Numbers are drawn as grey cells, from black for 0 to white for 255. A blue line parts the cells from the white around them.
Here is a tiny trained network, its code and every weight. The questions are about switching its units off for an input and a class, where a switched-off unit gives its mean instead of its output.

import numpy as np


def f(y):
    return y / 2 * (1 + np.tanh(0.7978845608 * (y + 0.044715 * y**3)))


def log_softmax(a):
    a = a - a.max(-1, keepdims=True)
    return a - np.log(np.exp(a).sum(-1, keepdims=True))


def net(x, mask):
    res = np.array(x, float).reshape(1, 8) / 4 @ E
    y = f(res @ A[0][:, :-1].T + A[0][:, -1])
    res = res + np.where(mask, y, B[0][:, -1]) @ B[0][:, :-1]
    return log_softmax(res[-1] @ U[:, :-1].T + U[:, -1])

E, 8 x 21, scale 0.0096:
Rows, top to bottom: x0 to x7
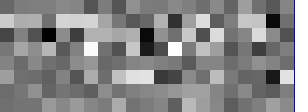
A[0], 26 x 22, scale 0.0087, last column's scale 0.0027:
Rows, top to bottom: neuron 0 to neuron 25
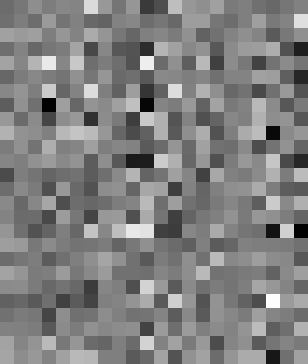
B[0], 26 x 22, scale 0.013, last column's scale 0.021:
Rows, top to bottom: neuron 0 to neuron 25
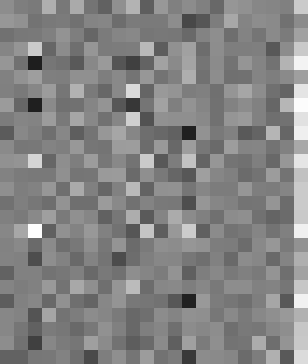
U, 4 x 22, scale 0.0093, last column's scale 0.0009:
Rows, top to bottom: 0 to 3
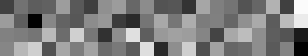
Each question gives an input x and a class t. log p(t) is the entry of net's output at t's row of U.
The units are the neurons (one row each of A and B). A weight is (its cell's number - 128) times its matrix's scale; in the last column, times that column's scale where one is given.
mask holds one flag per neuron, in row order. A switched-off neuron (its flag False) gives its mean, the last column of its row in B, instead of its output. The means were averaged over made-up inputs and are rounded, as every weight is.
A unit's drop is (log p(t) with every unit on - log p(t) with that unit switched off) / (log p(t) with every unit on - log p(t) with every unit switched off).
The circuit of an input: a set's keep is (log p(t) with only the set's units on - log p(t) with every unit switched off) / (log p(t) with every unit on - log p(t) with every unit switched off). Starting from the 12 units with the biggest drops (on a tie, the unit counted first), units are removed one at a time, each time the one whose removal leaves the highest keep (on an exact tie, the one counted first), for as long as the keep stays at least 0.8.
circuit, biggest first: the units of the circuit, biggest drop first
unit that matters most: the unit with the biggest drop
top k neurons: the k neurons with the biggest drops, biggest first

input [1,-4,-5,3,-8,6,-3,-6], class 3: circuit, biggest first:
(neuron 16)
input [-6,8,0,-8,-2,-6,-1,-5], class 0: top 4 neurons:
(neuron 9; neuron 25; neuron 6; neuron 0)
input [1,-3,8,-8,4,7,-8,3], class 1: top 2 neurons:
(neuron 7; neuron 6)
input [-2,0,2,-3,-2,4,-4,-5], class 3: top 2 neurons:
(neuron 16; neuron 6)
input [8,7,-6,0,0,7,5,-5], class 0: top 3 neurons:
(neuron 9; neuron 25; neuron 11)
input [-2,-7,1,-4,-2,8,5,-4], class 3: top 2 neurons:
(neuron 16; neuron 9)
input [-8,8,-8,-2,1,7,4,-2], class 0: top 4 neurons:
(neuron 9; neuron 25; neuron 7; neuron 19)
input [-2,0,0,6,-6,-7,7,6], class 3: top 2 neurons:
(neuron 11; neuron 3)
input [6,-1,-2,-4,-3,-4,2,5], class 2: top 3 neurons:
(neuron 16; neuron 8; neuron 20)
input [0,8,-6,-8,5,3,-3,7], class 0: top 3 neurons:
(neuron 9; neuron 25; neuron 6)
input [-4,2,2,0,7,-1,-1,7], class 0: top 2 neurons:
(neuron 4; neuron 24)
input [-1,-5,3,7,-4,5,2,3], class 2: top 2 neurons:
(neuron 6; neuron 0)
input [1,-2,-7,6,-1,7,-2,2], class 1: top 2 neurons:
(neuron 4; neuron 11)
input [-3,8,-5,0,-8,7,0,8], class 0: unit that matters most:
neuron 9
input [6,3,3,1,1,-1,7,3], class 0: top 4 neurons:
(neuron 4; neuron 9; neuron 24; neuron 25)
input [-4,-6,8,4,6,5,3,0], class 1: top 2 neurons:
(neuron 7; neuron 9)
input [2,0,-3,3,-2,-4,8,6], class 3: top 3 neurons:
(neuron 7; neuron 11; neuron 8)
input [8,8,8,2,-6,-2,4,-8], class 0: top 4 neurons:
(neuron 9; neuron 25; neuron 4; neuron 24)
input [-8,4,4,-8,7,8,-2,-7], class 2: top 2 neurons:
(neuron 8; neuron 13)
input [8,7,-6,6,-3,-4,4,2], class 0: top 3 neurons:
(neuron 9; neuron 25; neuron 7)
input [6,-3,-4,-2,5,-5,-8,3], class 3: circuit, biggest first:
(neuron 11)
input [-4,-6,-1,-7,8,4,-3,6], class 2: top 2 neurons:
(neuron 8; neuron 15)
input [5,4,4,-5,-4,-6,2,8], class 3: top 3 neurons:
(neuron 11; neuron 3; neuron 6)
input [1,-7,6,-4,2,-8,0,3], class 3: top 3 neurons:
(neuron 11; neuron 3; neuron 9)
